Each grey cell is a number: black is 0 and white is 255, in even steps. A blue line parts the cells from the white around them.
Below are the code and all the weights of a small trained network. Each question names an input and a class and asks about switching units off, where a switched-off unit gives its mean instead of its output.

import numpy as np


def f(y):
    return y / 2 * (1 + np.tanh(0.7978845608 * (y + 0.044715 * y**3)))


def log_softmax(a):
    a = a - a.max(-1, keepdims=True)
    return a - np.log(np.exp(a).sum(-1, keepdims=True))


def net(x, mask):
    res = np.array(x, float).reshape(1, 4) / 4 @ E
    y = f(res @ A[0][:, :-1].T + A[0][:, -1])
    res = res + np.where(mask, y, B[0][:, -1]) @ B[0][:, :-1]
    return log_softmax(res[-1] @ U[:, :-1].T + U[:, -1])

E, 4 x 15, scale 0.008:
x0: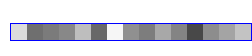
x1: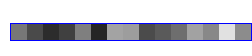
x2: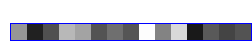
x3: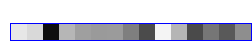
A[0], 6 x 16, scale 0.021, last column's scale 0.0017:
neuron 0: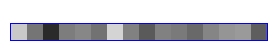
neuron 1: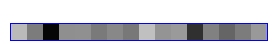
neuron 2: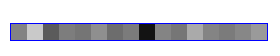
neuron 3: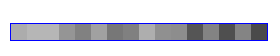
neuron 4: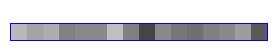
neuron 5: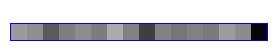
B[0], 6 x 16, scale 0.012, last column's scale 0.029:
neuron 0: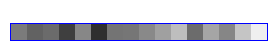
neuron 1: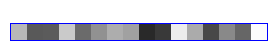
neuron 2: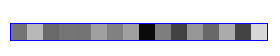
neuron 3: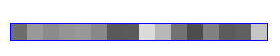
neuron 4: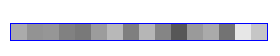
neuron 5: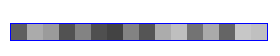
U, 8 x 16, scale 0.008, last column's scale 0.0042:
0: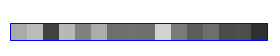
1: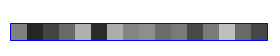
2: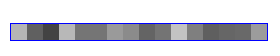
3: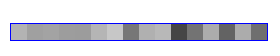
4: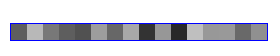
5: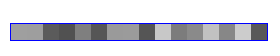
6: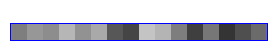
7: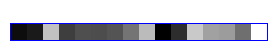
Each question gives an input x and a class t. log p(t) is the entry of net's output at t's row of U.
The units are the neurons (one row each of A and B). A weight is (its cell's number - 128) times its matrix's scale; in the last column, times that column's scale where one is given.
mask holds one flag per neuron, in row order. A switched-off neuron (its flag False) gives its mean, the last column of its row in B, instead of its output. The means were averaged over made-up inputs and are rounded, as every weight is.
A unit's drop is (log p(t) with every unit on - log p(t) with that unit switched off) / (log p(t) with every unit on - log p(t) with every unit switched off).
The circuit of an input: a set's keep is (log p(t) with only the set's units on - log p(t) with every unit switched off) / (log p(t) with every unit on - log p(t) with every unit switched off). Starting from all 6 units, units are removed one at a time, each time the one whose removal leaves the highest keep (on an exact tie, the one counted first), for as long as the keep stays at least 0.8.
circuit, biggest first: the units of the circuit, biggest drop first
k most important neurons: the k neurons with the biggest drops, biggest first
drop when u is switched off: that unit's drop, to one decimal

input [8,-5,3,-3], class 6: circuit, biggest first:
[neuron 3]
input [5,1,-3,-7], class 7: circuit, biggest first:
[neuron 1; neuron 2; neuron 0]
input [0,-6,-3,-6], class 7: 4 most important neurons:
[neuron 1; neuron 2; neuron 4; neuron 5]
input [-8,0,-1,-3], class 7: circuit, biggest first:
[neuron 1; neuron 5]
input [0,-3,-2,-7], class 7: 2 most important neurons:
[neuron 1; neuron 2]
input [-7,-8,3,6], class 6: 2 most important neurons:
[neuron 3; neuron 2]
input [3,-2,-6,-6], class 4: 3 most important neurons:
[neuron 0; neuron 3; neuron 1]
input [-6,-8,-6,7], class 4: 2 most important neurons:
[neuron 2; neuron 1]
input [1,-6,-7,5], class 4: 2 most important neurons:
[neuron 2; neuron 0]
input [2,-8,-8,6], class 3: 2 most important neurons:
[neuron 4; neuron 3]
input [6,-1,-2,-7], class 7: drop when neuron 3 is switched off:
0.2
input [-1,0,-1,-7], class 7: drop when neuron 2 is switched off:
0.2
